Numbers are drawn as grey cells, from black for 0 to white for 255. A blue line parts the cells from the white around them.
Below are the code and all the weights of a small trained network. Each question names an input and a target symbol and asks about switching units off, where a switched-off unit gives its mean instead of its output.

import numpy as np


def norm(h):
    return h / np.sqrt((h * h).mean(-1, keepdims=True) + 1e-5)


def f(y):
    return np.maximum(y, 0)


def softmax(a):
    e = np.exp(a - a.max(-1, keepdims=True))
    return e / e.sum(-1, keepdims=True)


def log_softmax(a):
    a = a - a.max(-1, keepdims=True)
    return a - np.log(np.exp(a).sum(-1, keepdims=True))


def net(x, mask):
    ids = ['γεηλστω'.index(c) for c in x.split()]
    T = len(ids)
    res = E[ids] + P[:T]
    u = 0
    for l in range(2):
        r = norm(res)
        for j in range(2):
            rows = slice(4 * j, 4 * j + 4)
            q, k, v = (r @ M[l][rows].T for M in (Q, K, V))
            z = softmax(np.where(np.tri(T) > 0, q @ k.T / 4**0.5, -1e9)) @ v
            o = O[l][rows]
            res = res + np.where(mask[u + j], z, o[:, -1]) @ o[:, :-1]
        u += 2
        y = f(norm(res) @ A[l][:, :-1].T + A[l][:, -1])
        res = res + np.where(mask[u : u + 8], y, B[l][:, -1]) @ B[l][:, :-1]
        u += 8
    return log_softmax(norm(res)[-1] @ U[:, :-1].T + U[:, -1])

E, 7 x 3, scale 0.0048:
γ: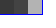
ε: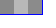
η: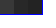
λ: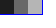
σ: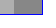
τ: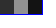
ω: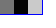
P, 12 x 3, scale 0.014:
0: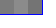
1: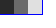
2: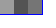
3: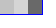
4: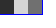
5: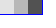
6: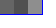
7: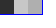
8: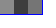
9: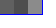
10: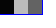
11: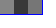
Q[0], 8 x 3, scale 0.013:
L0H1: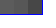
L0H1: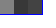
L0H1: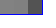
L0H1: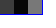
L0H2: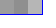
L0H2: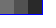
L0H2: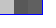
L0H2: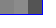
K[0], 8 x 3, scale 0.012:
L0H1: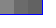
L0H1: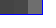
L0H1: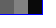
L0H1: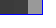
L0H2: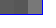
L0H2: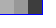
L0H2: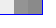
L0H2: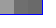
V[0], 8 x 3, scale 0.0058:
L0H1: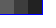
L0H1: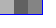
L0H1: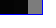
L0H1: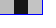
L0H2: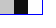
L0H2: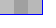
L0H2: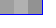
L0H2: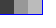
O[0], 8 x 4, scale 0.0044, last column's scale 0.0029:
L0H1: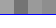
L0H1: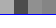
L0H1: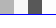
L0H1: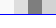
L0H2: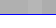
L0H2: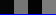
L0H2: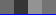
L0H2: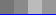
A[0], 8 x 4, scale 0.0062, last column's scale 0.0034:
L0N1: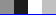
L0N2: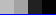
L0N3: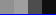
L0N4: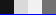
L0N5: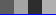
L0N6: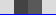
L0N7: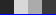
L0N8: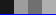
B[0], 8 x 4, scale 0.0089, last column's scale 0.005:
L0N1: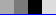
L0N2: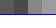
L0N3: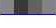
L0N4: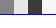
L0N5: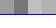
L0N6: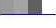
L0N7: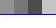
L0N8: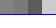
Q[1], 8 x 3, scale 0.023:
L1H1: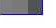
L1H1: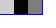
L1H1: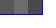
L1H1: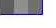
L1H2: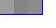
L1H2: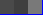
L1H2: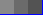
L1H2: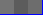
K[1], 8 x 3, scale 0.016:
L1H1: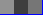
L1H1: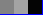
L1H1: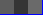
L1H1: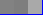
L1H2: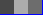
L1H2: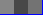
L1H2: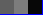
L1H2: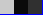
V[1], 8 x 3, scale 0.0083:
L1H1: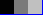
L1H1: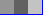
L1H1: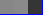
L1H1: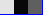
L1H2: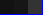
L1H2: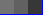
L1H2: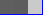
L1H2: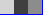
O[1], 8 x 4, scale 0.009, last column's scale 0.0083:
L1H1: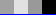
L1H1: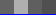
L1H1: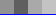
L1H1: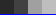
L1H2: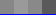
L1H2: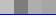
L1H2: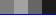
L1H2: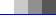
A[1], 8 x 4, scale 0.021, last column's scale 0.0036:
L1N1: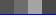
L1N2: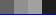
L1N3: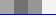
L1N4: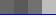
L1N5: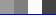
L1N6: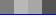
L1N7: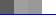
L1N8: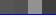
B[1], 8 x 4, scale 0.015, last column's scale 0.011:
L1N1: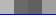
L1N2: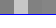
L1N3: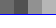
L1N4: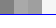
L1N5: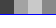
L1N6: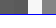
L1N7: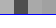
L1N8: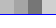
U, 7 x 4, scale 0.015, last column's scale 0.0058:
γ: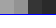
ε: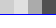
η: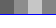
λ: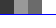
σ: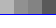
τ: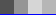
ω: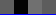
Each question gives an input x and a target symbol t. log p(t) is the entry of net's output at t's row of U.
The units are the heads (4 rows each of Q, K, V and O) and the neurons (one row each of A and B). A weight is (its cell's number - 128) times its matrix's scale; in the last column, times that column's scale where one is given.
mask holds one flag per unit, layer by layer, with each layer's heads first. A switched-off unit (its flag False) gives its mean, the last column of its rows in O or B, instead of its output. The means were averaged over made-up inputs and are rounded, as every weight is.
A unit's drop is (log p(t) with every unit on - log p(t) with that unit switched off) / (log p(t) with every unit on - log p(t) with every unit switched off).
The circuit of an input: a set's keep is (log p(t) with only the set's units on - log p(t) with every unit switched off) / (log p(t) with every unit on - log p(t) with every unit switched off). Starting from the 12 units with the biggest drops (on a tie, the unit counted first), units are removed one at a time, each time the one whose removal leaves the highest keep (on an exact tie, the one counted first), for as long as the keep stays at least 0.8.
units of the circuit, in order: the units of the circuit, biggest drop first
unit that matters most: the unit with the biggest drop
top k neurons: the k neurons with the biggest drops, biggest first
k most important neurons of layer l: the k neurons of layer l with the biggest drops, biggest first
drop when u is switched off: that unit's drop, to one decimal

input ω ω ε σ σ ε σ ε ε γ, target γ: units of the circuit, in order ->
L0H1; L0N4; L0N1
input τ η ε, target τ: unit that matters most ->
L1H1
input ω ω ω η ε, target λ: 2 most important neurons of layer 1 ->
L1N8; L1N3
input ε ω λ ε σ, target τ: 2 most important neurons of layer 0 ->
L0N6; L0N4
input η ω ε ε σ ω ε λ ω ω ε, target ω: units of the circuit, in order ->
L1H1; L0N4; L1N7; L0H1
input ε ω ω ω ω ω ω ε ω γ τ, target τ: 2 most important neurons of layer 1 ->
L1N6; L1N8
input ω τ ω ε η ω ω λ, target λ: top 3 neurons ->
L0N4; L0N1; L1N8
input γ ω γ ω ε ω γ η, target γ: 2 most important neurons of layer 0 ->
L0N4; L0N7
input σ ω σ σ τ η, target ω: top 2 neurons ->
L0N6; L1N3
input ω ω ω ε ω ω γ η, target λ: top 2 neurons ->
L0N4; L1N8
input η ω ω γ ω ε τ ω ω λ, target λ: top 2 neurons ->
L0N4; L1N7
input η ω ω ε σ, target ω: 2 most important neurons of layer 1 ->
L1N1; L1N7
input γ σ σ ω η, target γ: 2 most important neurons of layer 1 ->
L1N8; L1N3
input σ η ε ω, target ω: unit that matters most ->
L0H1
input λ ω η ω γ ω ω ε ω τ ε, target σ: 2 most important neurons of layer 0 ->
L0N6; L0N1
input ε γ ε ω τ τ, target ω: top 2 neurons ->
L1N3; L0N6
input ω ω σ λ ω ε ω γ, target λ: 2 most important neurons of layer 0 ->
L0N4; L0N7
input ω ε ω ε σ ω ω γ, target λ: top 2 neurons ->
L0N4; L0N1
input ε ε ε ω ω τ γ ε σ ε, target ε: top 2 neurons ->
L0N4; L0N6
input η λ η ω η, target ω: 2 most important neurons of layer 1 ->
L1N1; L1N7
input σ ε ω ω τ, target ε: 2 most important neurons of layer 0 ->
L0N1; L0N8
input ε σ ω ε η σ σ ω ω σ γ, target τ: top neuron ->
L0N6
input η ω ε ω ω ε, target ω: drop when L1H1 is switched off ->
0.1
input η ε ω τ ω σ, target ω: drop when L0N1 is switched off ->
-0.1
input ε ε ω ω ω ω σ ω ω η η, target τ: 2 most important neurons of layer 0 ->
L0N6; L0N1
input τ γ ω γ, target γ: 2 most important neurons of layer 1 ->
L1N4; L1N8
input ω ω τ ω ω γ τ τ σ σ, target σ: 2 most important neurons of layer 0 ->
L0N4; L0N1
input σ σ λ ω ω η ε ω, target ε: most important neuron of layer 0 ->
L0N6
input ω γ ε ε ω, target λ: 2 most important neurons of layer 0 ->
L0N4; L0N7
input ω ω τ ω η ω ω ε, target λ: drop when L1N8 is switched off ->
0.2
